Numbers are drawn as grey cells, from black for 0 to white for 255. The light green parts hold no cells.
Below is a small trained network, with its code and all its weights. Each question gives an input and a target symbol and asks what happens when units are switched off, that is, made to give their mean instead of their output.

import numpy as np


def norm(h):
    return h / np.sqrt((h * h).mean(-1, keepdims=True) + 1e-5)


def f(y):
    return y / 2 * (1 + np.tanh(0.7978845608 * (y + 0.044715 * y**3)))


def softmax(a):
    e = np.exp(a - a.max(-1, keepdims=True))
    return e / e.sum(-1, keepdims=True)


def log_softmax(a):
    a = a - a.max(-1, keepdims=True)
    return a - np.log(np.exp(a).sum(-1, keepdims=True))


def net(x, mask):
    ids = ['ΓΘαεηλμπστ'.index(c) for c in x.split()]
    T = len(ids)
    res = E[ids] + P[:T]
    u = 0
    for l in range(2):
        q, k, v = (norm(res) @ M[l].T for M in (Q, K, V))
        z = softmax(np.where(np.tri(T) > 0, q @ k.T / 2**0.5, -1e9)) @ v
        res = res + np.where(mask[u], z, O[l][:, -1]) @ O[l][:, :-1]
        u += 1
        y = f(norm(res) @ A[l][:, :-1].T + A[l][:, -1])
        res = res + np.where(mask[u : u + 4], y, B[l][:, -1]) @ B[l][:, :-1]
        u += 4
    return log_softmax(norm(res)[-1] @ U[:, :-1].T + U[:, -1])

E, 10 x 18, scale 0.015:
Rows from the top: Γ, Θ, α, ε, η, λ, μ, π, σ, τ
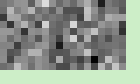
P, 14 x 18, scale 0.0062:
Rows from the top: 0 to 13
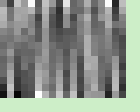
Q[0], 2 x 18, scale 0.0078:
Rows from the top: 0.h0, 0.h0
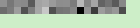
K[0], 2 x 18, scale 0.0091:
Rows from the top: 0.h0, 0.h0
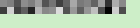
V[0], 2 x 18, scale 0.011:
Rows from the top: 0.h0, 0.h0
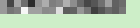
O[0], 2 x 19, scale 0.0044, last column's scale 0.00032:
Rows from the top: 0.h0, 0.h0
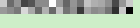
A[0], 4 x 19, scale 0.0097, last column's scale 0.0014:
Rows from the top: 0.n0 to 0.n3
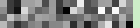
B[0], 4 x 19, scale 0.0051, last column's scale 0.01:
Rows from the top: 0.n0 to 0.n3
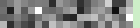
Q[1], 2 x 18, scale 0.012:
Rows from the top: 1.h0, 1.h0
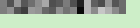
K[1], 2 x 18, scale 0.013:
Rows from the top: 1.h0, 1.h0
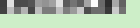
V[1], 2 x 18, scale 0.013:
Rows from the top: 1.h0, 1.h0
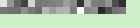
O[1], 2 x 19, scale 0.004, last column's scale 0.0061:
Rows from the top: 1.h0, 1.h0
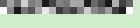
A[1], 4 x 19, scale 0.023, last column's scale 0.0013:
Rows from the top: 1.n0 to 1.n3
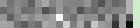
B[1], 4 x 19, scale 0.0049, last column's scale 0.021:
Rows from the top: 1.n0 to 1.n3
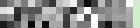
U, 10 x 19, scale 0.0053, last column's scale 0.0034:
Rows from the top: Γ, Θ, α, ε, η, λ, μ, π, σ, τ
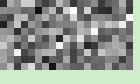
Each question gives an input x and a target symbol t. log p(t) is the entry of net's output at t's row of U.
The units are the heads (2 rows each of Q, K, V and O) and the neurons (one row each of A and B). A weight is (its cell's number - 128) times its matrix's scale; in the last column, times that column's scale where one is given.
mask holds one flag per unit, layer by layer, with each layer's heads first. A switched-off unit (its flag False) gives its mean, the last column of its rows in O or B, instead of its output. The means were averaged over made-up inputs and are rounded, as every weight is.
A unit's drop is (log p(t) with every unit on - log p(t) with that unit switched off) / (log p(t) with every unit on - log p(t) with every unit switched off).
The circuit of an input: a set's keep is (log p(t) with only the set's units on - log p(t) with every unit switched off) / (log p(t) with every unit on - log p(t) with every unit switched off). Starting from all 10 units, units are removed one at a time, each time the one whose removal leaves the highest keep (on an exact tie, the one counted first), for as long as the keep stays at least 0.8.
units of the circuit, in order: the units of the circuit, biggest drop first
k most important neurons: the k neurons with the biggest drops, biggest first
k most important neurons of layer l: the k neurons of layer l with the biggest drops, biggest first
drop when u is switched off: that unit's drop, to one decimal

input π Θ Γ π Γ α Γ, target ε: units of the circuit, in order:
[1.h0]
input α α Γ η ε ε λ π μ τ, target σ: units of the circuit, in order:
[0.n1, 0.h0, 1.h0, 1.n1]
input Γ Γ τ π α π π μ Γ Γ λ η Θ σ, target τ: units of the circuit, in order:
[0.h0, 1.n1]
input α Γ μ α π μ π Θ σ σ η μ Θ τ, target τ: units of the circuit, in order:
[0.h0, 1.n1]
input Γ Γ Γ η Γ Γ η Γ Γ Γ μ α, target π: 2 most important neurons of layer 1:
[1.n1, 1.n0]
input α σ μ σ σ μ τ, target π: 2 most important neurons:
[1.n1, 0.n1]
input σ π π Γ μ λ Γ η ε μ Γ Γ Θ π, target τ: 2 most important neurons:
[1.n1, 1.n3]
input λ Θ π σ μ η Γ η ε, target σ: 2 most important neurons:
[1.n0, 1.n1]
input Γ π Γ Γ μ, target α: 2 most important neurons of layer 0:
[0.n0, 0.n2]
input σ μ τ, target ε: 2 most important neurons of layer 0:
[0.n0, 0.n1]
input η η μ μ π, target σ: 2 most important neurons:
[1.n0, 0.n1]
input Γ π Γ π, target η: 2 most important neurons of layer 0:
[0.n1, 0.n2]
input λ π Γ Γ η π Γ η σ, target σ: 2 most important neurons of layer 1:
[1.n0, 1.n2]
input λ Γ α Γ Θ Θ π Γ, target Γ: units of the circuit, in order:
[1.h0]
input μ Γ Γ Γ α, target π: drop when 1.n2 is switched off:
0.2
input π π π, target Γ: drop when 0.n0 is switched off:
0.1
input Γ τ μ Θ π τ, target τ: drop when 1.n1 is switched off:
0.3
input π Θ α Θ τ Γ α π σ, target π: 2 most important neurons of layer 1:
[1.n1, 1.n0]
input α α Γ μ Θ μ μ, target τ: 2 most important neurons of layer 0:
[0.n0, 0.n2]
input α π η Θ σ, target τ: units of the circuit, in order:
[0.h0]
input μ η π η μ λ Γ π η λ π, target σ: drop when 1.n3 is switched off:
0.0
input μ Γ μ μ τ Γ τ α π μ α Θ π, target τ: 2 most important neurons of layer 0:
[0.n2, 0.n1]
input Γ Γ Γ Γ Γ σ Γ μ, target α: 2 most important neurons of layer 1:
[1.n1, 1.n0]
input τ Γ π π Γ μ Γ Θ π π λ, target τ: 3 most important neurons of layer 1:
[1.n1, 1.n3, 1.n0]
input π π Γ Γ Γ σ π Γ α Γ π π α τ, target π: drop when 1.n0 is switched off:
0.2
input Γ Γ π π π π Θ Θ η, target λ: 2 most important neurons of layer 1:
[1.n3, 1.n1]
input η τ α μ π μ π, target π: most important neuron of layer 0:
[0.n1]
